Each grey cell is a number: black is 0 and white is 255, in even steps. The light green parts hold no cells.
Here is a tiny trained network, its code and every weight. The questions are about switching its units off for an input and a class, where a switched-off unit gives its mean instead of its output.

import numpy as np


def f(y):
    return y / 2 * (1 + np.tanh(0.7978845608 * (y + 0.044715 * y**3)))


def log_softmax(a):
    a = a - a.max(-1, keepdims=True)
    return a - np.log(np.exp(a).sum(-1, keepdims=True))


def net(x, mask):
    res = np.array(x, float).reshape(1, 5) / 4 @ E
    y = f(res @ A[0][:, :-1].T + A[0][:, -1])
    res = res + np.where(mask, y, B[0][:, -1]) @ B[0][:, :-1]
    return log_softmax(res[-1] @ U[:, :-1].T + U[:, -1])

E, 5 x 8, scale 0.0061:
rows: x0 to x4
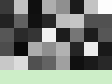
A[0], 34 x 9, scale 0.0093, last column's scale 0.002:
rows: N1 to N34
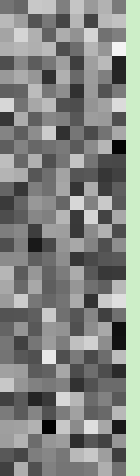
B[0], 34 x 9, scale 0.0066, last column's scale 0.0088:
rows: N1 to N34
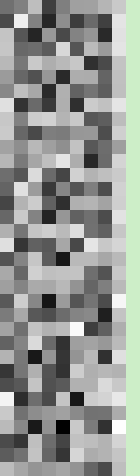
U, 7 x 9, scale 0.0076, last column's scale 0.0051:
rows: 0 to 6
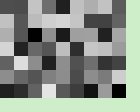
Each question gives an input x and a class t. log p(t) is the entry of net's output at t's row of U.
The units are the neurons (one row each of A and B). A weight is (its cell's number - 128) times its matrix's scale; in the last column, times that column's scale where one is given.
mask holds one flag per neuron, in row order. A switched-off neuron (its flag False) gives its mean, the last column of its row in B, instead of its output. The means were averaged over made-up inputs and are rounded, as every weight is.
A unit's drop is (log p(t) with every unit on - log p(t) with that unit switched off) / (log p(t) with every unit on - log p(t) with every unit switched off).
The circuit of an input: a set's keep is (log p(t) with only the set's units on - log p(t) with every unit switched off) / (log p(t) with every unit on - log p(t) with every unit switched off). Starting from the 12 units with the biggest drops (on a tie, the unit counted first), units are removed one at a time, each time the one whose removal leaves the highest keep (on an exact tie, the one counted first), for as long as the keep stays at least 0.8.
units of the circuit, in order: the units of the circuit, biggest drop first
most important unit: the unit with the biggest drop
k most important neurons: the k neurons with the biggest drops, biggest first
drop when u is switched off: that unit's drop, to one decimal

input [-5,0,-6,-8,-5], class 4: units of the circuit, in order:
(N22)
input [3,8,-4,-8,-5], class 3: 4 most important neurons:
(N29, N18, N16, N14)
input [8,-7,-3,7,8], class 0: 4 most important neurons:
(N32, N28, N27, N19)
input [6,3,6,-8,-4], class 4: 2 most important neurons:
(N2, N22)
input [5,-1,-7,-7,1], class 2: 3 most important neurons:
(N31, N3, N6)
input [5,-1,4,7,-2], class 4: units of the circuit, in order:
(N16, N14)
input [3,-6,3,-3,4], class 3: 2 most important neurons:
(N8, N4)
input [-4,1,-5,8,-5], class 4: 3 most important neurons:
(N16, N14, N7)
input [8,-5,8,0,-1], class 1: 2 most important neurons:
(N17, N24)
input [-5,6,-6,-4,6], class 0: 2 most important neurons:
(N13, N27)
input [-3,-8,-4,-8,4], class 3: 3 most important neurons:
(N8, N4, N16)
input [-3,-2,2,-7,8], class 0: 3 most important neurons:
(N13, N32, N28)
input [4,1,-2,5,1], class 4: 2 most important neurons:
(N16, N14)
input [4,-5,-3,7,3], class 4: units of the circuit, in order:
(N16)
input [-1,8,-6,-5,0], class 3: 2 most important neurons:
(N29, N18)
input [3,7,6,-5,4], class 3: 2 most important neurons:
(N29, N18)
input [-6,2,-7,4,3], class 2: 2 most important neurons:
(N31, N3)
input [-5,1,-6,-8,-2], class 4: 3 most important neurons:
(N22, N2, N26)
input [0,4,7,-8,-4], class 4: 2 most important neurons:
(N2, N22)
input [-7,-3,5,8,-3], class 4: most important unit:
N14
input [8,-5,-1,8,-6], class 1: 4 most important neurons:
(N5, N9, N17, N24)
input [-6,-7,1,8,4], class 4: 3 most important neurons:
(N14, N7, N16)
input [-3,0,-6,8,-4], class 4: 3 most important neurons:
(N16, N14, N7)
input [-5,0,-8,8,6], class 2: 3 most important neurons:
(N31, N3, N6)
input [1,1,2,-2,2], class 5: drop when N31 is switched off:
1.0
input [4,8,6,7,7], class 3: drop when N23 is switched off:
-0.1
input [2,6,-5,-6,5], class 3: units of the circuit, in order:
(N29)
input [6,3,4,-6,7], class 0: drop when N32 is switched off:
0.3
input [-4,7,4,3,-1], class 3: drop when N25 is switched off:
0.0
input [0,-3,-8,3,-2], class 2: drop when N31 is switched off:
0.1
